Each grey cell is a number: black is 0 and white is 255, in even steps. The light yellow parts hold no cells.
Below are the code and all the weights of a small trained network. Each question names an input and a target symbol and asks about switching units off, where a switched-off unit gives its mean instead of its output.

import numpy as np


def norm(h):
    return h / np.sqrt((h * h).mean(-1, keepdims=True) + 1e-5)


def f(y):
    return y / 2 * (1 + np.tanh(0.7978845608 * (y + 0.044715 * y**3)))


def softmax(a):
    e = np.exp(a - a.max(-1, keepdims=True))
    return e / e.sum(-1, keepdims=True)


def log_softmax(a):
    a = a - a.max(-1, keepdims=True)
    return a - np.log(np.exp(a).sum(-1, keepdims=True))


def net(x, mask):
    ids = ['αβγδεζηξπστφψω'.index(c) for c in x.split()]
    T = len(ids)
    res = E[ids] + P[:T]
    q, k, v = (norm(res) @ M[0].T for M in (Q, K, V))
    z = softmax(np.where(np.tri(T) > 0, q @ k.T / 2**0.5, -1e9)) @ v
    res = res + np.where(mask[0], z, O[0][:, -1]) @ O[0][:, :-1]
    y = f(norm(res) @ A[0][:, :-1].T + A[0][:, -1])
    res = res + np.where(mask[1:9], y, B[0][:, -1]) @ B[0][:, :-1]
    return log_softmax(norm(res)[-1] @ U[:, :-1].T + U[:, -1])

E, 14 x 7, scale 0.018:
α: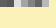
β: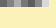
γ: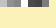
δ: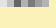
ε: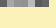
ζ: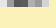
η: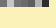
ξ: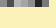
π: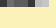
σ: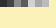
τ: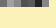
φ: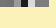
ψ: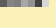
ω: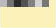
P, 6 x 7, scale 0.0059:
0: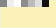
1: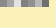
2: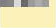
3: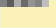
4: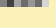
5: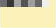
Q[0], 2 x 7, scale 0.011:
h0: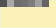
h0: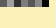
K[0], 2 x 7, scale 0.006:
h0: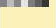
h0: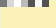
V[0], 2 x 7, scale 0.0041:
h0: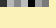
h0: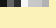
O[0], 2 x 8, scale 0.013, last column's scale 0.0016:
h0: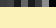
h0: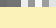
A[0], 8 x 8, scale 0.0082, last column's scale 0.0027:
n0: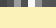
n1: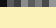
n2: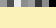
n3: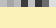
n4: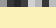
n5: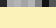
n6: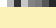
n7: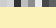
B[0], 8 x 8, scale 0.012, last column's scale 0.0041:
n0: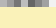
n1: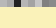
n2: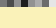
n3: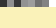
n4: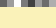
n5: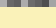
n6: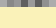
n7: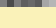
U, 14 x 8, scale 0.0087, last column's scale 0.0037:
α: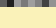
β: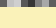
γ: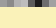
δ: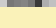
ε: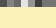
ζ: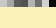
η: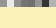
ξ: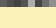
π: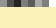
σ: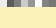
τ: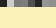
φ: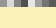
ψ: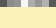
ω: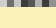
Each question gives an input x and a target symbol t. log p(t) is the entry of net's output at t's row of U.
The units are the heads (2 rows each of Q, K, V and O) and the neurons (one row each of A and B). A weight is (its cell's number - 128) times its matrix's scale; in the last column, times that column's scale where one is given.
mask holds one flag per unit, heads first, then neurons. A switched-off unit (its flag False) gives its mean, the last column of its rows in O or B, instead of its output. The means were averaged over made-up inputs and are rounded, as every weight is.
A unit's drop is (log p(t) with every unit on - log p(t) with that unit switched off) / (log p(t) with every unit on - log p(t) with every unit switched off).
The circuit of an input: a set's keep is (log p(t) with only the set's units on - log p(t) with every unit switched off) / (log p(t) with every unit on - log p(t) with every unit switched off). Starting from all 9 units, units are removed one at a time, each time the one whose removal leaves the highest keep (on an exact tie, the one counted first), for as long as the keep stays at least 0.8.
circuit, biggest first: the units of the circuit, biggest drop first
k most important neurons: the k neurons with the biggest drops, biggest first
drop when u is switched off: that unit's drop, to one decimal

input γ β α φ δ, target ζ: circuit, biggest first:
[n7, h0, n3]
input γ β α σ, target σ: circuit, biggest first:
[h0, n0]
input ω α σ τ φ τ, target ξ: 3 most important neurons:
[n3, n2, n4]
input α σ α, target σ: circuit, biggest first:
[h0, n3]
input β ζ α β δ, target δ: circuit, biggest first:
[n7]
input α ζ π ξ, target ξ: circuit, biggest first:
[n3, n2, h0]
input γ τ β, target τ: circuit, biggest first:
[h0, n3]
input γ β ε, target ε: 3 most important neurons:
[n3, n5, n0]
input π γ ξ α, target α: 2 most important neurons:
[n2, n3]
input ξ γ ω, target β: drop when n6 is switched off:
0.0
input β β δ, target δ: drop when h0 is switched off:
0.1
